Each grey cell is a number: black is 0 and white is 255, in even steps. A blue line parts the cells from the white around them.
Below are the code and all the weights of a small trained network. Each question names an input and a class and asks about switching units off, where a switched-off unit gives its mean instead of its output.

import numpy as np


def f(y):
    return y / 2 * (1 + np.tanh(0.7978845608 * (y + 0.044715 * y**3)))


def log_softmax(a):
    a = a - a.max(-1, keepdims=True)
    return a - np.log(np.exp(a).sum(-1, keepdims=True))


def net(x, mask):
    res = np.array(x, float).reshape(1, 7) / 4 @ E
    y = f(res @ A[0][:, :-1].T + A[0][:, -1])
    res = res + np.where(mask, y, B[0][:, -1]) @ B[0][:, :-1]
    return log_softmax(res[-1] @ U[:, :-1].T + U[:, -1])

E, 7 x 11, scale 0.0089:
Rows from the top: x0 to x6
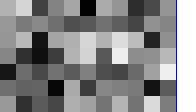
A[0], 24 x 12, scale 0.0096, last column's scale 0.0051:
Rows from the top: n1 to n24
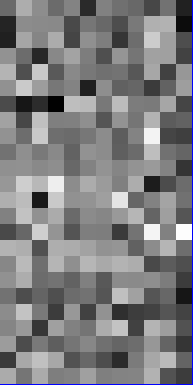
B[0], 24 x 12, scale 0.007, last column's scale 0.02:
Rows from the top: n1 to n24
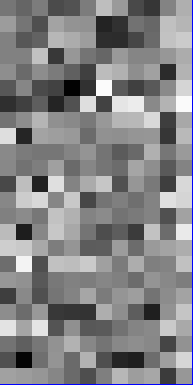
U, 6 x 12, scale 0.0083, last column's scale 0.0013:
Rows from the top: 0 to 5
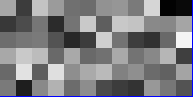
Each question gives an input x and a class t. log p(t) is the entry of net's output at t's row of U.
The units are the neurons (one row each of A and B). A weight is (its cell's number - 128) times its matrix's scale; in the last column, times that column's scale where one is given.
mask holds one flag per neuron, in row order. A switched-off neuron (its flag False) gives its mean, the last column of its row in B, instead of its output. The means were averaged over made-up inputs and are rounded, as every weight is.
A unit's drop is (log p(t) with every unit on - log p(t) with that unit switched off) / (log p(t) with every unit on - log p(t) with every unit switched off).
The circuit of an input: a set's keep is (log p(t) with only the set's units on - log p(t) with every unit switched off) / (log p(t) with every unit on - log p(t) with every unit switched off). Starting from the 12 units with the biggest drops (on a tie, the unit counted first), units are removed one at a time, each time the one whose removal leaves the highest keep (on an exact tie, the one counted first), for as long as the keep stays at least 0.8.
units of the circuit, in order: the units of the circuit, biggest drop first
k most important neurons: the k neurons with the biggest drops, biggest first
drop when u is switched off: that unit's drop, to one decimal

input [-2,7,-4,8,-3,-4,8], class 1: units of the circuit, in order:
[n7]
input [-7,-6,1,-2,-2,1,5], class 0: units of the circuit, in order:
[n24 n8]
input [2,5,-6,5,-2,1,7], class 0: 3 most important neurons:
[n5 n9 n8]
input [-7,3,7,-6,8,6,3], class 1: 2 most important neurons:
[n15 n7]
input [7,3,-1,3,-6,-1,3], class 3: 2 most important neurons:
[n13 n21]
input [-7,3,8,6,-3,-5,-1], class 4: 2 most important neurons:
[n17 n13]
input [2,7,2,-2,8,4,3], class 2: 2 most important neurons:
[n15 n20]
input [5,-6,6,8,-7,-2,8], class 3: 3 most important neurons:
[n13 n16 n21]
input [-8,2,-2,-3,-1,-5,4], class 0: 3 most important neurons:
[n8 n9 n24]
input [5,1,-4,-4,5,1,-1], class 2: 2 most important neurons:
[n6 n20]
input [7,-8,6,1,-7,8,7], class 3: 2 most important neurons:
[n13 n16]
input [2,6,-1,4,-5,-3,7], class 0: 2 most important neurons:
[n5 n8]
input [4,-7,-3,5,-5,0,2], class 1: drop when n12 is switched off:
-0.1
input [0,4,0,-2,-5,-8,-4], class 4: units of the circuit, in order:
[n12]
